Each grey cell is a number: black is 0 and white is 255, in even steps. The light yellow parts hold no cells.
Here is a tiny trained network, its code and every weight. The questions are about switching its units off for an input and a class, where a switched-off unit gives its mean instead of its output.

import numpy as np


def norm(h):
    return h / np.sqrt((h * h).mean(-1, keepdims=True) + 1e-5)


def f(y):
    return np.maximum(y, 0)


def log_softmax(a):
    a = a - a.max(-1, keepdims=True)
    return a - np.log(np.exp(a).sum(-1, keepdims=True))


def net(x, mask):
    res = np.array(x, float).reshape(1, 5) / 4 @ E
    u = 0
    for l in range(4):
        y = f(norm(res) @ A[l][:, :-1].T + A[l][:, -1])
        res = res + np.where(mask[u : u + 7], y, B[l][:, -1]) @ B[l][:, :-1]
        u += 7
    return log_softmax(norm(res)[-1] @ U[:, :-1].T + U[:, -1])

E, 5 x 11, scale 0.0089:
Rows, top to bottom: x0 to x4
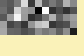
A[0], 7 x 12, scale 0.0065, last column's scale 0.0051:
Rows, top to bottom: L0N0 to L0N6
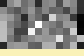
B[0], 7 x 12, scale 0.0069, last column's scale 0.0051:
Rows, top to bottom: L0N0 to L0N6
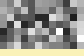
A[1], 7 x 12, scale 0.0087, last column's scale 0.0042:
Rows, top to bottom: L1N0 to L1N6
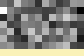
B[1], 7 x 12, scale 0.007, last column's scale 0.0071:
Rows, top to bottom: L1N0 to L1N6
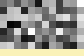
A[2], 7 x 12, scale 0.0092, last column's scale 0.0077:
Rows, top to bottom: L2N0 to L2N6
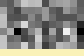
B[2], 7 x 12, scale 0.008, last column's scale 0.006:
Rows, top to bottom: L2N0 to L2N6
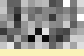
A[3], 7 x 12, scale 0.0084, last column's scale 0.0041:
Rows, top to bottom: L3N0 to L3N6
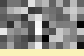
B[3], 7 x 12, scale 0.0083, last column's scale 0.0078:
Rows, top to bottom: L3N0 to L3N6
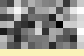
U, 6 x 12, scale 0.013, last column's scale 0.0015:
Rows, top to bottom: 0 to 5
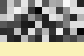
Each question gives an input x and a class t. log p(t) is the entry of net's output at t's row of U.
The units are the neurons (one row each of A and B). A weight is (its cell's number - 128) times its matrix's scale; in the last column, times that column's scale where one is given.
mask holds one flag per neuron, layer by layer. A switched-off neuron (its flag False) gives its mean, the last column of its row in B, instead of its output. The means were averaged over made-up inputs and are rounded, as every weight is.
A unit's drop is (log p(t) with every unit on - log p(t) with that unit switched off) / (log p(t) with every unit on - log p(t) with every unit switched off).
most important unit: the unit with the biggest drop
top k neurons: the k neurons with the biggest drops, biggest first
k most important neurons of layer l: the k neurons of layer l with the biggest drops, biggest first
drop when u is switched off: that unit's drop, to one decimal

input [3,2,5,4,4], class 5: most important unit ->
L1N3
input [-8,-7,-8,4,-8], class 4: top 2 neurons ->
(L0N4 L1N4)
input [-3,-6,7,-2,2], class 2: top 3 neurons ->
(L0N2 L1N6 L3N5)
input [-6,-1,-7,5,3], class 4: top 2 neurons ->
(L0N4 L1N4)
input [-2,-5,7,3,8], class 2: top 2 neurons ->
(L0N2 L1N6)
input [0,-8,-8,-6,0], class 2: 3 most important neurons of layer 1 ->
(L1N6 L1N5 L1N3)
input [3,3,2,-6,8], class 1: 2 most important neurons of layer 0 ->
(L0N0 L0N5)
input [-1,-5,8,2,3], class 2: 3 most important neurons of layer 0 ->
(L0N2 L0N4 L0N0)
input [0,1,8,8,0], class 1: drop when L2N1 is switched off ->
0.0
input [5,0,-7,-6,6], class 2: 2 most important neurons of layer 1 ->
(L1N6 L1N1)
